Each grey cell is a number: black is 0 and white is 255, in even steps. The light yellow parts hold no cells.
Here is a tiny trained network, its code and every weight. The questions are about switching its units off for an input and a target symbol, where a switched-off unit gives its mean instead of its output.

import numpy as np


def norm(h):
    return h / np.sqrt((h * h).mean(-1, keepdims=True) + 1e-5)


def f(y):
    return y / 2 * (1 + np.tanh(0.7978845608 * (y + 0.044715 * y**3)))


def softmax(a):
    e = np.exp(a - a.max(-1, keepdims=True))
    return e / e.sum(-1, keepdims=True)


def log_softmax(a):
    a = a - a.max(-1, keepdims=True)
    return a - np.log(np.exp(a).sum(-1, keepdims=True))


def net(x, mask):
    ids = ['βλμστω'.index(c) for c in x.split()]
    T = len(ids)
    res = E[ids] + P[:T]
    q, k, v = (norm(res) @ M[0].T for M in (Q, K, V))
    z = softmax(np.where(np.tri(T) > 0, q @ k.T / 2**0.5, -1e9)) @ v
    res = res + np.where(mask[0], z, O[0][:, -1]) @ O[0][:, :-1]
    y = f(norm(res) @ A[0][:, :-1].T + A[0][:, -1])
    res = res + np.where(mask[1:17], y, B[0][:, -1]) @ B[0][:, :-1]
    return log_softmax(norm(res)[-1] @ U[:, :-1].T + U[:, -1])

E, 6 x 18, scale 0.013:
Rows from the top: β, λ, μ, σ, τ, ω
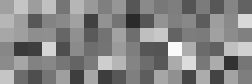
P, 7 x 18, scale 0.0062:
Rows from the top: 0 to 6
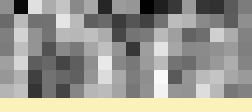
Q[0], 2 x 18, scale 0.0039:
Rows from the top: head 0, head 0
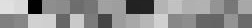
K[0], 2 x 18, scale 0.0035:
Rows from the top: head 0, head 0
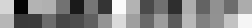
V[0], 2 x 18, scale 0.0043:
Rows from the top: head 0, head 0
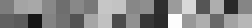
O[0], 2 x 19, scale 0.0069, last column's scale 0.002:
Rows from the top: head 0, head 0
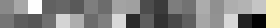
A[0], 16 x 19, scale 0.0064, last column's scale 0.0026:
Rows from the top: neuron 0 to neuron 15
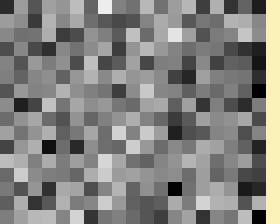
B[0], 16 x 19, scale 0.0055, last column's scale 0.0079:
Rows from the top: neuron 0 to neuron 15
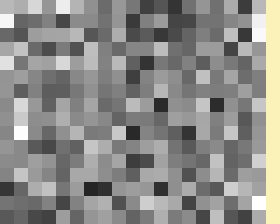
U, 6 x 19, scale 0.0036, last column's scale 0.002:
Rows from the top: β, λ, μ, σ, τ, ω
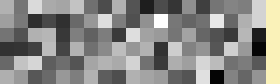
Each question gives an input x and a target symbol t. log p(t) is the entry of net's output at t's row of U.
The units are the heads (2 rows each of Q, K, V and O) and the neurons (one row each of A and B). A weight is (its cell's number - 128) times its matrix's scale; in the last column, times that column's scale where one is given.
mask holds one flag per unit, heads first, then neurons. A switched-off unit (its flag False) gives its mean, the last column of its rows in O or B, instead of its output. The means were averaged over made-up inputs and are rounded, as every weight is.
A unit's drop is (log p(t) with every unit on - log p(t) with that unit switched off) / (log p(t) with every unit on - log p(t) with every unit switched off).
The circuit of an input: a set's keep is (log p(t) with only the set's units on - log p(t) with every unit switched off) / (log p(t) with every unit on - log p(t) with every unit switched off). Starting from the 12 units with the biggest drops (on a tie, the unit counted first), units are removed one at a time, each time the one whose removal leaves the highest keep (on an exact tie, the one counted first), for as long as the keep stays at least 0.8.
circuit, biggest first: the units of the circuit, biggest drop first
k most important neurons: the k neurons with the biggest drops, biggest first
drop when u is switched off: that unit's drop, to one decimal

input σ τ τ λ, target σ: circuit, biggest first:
(head 0; neuron 13; neuron 14)
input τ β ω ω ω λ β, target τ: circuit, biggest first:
(head 0; neuron 1)
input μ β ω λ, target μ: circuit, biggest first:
(head 0)
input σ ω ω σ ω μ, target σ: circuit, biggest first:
(head 0; neuron 13)
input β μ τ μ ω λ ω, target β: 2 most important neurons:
(neuron 2; neuron 14)
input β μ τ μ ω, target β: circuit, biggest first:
(neuron 2; neuron 14; head 0)
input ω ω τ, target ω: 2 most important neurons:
(neuron 7; neuron 0)
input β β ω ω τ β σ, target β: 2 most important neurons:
(neuron 2; neuron 11)
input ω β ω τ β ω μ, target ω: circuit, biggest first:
(head 0; neuron 7)
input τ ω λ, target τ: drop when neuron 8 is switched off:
0.1
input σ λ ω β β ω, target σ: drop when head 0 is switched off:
0.9
